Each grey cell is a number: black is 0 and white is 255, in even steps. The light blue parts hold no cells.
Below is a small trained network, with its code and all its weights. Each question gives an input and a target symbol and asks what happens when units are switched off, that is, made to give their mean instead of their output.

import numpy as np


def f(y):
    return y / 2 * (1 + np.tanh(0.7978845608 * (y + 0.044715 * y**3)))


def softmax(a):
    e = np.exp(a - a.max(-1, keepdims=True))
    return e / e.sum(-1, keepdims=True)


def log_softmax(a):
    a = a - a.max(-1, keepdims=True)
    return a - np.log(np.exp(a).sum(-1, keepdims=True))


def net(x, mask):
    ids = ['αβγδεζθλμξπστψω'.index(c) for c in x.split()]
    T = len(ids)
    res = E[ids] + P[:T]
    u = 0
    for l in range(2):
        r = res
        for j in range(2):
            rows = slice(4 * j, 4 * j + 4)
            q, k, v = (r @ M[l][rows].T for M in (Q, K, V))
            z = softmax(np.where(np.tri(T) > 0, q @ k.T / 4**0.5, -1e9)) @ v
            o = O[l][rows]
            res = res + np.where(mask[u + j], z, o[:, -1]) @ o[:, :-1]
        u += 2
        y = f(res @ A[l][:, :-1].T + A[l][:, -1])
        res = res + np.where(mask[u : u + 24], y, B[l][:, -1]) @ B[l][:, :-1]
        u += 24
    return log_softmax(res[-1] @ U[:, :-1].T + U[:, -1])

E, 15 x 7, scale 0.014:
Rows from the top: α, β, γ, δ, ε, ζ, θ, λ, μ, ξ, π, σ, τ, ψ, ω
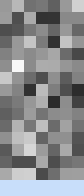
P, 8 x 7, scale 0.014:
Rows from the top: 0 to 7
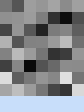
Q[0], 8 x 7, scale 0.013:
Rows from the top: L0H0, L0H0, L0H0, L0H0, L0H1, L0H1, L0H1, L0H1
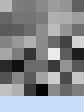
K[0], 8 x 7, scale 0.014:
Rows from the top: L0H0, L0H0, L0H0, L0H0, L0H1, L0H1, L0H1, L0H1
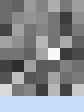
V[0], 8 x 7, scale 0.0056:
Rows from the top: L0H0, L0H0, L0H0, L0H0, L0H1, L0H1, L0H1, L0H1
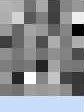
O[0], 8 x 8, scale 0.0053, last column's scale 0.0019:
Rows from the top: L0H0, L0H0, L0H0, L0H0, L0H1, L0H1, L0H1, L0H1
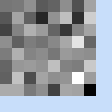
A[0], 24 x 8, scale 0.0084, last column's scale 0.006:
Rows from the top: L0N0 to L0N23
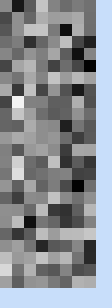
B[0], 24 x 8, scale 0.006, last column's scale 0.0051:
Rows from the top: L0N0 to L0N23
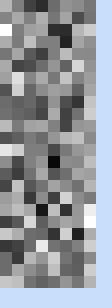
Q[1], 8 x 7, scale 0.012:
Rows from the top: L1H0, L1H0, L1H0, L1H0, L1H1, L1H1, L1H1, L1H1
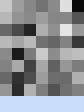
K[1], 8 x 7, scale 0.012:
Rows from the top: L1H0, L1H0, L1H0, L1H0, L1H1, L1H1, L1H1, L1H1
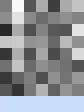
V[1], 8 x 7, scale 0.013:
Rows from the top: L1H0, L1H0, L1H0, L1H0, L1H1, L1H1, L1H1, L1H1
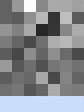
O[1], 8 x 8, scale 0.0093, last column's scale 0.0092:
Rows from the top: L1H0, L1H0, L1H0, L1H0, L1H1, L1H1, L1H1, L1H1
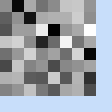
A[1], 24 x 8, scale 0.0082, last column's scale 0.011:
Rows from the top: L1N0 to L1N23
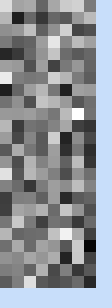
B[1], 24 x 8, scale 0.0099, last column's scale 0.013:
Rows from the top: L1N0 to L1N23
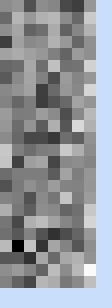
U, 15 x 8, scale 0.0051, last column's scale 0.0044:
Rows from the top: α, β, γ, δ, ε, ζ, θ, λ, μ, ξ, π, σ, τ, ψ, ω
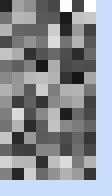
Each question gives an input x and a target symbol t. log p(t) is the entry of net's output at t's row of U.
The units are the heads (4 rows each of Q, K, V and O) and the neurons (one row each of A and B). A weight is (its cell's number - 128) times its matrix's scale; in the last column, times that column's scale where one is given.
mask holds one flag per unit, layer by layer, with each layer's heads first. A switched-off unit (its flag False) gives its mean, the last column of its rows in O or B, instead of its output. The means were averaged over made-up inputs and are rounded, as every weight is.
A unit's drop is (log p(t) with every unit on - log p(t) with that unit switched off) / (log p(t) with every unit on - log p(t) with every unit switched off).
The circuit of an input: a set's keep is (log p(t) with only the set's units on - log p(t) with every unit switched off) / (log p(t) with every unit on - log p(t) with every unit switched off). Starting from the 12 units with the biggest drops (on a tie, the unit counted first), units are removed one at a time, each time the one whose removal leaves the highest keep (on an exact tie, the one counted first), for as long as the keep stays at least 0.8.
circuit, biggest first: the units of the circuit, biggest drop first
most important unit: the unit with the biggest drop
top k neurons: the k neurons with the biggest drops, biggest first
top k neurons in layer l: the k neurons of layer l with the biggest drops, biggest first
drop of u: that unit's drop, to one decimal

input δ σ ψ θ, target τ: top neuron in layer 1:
[L1N19]
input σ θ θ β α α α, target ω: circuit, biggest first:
[L1H0 L0H1 L0N6]
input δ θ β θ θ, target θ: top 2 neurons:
[L1N18 L1N1]
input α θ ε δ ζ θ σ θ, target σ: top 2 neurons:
[L1N13 L0N21]
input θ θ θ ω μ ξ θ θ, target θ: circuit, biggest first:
[L1H0 L1N18 L0N18]
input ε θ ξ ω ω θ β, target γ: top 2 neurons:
[L1N10 L0N2]
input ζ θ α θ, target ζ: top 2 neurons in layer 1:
[L1N19 L1N10]
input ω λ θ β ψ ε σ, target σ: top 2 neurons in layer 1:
[L1N19 L1N0]
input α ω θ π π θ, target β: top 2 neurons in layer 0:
[L0N18 L0N13]
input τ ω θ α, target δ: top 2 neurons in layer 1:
[L1N3 L1N15]
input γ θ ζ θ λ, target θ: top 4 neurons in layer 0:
[L0N17 L0N2 L0N13 L0N20]
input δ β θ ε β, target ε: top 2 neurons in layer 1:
[L1N11 L1N0]
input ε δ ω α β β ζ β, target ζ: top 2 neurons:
[L0N21 L1N11]
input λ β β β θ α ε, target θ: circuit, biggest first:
[L1H0]
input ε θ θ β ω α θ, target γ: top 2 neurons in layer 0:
[L0N2 L0N12]
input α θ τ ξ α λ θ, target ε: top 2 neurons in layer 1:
[L1N0 L1N19]
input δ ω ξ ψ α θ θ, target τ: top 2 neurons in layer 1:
[L1N19 L1N9]
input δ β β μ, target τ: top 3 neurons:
[L1N19 L1N9 L0N17]
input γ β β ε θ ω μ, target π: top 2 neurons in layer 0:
[L0N19 L0N17]
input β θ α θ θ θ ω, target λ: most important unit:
L1H0
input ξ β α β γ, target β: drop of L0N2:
0.2
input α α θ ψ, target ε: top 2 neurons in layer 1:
[L1N0 L1N19]
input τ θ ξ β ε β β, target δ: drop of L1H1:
0.3
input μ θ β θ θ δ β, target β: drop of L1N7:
0.2
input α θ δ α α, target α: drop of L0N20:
0.1
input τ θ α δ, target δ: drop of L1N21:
0.0
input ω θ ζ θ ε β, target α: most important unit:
L0H1
